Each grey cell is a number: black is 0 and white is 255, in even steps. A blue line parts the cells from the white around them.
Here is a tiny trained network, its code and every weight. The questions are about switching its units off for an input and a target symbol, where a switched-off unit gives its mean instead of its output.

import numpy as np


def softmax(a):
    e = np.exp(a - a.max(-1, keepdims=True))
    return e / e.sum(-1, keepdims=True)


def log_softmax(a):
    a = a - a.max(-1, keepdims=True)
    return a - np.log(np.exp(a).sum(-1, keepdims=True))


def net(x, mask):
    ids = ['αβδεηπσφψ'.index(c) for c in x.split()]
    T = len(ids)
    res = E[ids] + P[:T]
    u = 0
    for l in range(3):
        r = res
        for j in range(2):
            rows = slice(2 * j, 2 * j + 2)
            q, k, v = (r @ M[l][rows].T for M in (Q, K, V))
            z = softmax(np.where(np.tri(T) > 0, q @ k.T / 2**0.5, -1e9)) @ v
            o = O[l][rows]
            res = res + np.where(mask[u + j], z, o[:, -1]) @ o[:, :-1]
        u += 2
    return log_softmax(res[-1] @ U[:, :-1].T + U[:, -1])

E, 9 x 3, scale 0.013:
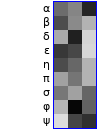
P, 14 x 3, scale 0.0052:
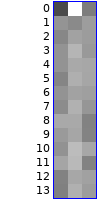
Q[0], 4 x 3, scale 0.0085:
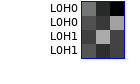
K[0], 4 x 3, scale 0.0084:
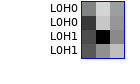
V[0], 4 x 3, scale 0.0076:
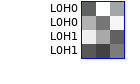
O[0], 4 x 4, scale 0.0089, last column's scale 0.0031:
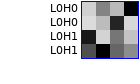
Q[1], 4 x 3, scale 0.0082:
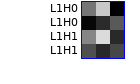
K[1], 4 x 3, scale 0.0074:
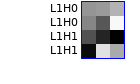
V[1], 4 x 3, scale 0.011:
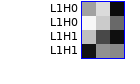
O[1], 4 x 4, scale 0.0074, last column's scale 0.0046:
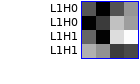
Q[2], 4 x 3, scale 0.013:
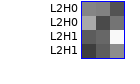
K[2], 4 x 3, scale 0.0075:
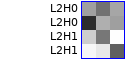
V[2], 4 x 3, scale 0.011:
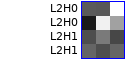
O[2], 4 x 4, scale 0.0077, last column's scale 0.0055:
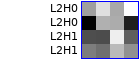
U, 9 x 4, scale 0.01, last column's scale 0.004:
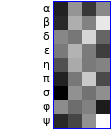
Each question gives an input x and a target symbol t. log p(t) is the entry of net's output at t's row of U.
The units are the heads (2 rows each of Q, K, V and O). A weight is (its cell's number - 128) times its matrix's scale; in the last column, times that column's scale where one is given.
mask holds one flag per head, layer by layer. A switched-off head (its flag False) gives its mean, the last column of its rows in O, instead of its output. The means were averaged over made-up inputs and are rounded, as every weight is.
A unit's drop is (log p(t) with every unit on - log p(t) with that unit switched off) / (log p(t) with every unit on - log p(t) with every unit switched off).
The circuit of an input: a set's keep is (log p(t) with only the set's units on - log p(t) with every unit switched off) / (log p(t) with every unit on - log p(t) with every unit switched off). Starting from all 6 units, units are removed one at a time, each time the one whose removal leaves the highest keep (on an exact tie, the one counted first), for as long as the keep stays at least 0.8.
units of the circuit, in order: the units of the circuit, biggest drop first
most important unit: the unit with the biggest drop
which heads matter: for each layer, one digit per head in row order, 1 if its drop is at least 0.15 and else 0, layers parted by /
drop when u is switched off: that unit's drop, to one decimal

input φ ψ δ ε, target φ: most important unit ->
L1H0
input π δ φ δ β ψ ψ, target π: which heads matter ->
10 / 11 / 10
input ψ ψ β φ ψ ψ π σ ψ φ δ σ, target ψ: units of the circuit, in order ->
[L2H0; L1H1; L2H1; L0H0]
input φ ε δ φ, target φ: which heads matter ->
11 / 10 / 10
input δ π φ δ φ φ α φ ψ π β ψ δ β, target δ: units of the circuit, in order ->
[L2H0; L0H0; L1H1; L1H0]
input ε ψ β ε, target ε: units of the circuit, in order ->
[L1H0; L1H1]
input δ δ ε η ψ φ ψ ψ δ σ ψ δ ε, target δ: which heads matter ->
11 / 01 / 10
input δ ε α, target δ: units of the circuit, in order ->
[L0H0; L0H1; L2H0; L1H1]
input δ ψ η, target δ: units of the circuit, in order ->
[L0H0; L2H0; L1H1; L0H1]
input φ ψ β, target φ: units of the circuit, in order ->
[L1H0; L2H0; L0H0; L1H1]
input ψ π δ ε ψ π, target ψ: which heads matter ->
11 / 11 / 10
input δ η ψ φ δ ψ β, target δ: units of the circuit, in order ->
[L2H0; L0H0; L1H1; L0H1]
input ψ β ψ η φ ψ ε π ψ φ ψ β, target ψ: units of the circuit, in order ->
[L2H0; L1H1; L0H1]
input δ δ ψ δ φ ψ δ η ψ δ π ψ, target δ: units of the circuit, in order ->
[L2H0; L0H0; L1H1]
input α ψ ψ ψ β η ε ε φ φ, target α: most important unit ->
L0H0
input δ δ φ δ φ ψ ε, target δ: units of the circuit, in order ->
[L0H0; L2H0; L1H1; L0H1]
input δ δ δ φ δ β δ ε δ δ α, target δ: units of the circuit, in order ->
[L0H0; L2H0; L1H1; L0H1]
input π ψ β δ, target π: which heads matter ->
11 / 10 / 10
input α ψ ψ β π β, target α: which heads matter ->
10 / 11 / 10
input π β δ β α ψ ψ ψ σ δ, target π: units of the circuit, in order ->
[L1H0; L0H0; L2H0]
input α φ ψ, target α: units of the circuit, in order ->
[L0H0; L2H0; L1H1]
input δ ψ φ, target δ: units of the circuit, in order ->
[L2H0; L0H0; L1H1; L0H1]
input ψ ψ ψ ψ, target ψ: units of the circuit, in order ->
[L1H0]
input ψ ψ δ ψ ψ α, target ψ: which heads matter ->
11 / 01 / 11
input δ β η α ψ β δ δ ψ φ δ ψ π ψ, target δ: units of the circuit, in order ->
[L0H0; L2H0; L0H1; L1H1]
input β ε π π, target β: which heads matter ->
11 / 11 / 11
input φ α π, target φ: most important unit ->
L1H0
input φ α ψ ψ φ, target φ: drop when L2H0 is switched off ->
0.8
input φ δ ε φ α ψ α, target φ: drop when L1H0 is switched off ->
0.4
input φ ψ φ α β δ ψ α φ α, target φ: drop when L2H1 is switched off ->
0.0
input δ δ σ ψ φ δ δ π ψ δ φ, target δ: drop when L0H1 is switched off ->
0.1
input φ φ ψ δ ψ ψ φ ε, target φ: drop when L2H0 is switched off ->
0.6
